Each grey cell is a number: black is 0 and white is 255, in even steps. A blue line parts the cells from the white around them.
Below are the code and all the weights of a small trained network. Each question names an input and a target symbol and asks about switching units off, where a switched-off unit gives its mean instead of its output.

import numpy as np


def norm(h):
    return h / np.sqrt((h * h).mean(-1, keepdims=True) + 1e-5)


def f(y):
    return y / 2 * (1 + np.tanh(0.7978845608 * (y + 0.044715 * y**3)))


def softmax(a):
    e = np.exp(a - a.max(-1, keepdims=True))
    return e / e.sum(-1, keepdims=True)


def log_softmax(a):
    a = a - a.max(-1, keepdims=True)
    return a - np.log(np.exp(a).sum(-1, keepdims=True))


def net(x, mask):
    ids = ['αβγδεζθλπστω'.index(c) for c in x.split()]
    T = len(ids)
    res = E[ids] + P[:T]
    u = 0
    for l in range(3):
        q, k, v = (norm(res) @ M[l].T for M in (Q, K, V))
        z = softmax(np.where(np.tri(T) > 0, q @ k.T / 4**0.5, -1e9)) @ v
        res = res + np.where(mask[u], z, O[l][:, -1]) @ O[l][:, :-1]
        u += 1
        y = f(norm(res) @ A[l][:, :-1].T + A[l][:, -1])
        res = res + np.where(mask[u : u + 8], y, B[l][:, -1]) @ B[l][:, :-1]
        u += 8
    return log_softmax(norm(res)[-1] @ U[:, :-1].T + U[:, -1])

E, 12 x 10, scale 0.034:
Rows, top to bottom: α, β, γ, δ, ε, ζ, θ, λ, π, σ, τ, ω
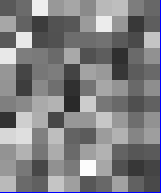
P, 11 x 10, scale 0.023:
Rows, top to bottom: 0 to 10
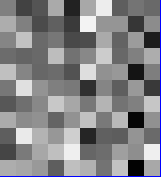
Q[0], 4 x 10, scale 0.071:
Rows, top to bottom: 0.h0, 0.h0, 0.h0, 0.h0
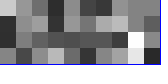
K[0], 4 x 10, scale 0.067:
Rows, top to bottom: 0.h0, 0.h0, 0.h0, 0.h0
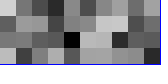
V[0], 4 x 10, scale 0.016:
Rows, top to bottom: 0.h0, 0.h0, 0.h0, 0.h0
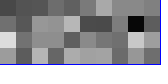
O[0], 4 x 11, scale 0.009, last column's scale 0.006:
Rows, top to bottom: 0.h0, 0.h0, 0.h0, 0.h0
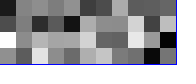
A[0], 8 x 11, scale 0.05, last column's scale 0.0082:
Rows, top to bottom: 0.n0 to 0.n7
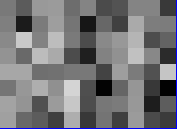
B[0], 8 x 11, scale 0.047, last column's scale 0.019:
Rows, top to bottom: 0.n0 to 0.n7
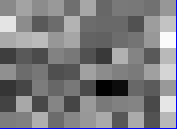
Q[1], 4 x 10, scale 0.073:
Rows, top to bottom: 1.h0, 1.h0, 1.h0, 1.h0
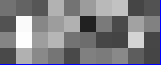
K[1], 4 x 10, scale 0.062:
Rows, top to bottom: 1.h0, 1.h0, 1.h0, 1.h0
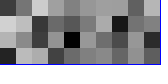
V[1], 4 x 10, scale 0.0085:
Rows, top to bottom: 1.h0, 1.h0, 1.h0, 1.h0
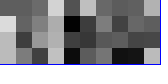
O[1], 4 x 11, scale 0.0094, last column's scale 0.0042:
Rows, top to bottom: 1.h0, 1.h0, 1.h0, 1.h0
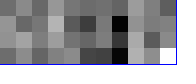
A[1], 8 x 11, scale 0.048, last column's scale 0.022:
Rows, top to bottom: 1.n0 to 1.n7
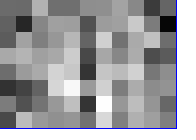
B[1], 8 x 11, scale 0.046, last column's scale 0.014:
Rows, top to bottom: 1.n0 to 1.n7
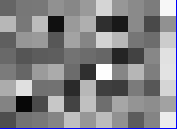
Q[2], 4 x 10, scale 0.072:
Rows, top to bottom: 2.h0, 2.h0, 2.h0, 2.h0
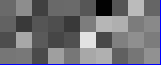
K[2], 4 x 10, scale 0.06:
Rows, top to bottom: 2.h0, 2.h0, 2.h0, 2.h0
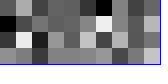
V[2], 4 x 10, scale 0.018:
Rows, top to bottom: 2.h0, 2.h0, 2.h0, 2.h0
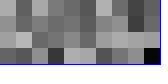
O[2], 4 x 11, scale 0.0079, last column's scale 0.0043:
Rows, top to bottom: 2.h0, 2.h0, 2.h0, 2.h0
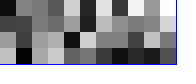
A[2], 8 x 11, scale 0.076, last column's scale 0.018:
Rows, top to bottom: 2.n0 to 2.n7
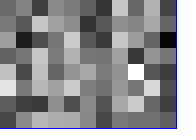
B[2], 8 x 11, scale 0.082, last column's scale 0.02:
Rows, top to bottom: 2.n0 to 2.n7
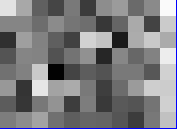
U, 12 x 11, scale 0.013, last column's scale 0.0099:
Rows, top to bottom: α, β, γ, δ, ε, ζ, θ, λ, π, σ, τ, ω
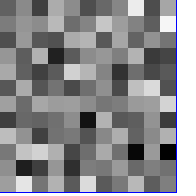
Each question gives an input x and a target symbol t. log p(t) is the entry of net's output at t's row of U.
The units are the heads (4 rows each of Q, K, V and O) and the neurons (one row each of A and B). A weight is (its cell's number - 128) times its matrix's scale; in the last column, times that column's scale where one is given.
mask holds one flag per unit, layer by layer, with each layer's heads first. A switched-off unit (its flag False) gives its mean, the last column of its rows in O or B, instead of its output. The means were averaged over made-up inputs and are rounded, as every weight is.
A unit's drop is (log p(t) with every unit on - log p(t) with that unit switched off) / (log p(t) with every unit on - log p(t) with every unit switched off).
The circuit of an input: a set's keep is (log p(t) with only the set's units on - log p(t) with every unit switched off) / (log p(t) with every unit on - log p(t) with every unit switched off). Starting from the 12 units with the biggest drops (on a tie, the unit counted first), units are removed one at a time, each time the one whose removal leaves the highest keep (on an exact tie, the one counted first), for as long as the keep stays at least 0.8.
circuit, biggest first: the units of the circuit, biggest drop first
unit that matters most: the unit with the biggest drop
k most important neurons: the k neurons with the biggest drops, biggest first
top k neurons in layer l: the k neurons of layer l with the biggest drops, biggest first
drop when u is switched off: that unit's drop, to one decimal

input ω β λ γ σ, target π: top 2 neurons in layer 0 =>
(0.n2, 0.n7)
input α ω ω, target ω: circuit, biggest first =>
(0.n6, 0.n2)
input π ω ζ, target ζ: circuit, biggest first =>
(2.n2, 0.n3)
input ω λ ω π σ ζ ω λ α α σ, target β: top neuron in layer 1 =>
(1.n7)
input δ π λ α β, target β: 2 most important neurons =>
(0.n2, 0.n1)
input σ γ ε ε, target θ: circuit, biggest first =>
(2.n5, 0.n1)
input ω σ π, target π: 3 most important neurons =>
(0.n3, 0.n2, 2.n0)
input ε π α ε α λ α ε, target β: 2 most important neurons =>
(0.n1, 0.n2)
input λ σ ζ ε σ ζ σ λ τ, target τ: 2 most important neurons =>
(0.n2, 0.n6)
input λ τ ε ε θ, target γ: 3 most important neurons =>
(0.n6, 0.n2, 0.n1)
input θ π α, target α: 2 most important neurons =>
(0.n2, 1.n4)
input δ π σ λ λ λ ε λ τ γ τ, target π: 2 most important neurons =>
(0.n2, 0.n7)
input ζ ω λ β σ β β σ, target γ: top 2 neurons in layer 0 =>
(0.n6, 0.n1)
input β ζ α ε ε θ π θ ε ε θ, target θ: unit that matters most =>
0.n6
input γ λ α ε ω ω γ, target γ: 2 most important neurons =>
(0.n3, 2.n3)
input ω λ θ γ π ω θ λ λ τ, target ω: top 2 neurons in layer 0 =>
(0.n2, 0.n4)
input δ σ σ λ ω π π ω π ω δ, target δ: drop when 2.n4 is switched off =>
0.1
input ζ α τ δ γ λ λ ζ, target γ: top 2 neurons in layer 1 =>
(1.n4, 1.n5)
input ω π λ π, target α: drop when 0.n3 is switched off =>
0.1
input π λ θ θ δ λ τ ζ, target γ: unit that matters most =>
0.h0
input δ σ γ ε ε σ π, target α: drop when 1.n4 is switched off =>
0.4
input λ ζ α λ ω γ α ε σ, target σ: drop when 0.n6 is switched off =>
0.8
